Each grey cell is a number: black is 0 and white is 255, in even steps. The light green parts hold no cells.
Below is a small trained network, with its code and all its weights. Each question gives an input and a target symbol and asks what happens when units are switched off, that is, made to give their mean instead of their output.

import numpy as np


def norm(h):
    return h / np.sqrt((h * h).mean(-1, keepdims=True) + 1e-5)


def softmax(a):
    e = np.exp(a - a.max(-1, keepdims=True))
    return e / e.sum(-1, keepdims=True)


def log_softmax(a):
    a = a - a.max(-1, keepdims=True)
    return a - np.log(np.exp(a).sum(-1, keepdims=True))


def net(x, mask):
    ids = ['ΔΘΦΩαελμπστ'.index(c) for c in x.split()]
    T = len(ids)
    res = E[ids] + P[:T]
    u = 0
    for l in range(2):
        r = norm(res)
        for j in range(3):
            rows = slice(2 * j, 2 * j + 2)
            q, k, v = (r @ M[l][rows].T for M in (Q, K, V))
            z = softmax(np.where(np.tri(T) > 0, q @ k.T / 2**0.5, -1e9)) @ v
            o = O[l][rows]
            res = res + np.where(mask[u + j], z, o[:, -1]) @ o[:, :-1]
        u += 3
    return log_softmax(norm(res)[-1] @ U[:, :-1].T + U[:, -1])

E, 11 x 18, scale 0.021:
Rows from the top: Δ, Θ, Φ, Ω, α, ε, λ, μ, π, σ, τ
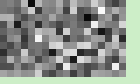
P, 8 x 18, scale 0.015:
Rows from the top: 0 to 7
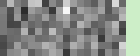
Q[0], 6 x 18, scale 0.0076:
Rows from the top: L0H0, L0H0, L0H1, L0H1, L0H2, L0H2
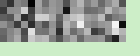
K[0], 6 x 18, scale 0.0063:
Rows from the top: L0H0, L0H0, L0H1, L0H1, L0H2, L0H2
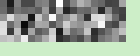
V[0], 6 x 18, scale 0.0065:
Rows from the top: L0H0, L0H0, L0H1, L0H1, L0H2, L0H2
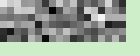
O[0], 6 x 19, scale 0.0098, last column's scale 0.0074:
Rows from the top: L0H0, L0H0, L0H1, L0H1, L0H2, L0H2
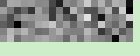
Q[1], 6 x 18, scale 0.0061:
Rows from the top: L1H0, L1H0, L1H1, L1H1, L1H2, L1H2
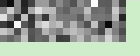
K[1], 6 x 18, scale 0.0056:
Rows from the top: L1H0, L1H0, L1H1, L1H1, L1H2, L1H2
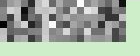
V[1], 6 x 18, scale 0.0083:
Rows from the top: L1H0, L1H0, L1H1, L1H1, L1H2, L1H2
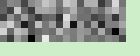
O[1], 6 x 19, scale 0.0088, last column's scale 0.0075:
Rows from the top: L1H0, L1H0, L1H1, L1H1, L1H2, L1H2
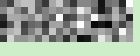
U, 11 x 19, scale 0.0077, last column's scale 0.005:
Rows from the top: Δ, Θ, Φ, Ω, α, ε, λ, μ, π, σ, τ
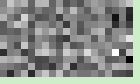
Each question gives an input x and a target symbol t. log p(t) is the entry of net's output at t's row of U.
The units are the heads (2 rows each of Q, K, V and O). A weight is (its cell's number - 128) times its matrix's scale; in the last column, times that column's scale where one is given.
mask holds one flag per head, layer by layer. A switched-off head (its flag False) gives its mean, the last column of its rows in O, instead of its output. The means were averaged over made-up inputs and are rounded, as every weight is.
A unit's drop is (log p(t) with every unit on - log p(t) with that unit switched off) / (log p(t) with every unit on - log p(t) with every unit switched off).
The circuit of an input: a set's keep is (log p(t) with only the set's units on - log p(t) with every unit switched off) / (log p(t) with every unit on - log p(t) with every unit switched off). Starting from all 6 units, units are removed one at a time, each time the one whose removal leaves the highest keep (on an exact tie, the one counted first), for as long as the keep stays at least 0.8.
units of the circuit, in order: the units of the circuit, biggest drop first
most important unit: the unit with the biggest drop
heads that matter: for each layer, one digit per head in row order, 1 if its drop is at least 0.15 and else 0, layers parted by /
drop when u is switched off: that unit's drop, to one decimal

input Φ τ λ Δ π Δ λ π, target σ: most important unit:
L0H2
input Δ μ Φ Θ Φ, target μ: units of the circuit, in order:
(L0H0, L1H1)
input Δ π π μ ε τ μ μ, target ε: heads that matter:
100 / 100
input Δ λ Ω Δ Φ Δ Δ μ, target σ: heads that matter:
001 / 100
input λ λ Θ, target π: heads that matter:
011 / 000
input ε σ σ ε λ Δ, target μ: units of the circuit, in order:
(L0H2, L1H0)
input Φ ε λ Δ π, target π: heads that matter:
010 / 000
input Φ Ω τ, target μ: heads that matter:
100 / 011
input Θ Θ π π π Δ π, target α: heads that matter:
010 / 000
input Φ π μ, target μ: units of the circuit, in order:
(L1H2, L0H0)
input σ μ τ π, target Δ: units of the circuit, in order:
(L1H1, L0H2)
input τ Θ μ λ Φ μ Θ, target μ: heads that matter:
100 / 001
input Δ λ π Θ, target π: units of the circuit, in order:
(L0H1, L0H2)
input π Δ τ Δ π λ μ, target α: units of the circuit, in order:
(L0H1)
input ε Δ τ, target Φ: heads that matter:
001 / 010
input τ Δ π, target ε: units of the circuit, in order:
(L0H0, L1H0)
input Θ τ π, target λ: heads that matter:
000 / 011
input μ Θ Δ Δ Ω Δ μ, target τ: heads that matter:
110 / 001
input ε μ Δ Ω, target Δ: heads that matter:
000 / 010
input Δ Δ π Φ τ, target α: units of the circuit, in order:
(L0H1)
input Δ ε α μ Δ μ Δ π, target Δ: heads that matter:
000 / 111
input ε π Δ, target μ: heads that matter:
001 / 100
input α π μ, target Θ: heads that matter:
110 / 010
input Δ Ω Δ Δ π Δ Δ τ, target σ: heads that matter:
001 / 000
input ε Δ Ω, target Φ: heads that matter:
001 / 010
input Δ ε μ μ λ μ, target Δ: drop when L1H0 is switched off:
0.1
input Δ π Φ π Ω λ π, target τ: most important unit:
L0H0
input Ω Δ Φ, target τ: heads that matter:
000 / 000
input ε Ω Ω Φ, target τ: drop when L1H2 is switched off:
0.0
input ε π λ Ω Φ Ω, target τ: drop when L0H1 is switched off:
0.1
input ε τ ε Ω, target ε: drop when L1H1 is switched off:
0.3
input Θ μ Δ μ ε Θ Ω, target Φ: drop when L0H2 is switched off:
0.2
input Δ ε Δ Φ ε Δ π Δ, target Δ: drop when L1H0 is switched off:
0.2
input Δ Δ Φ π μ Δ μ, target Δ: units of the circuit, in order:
(L1H1)
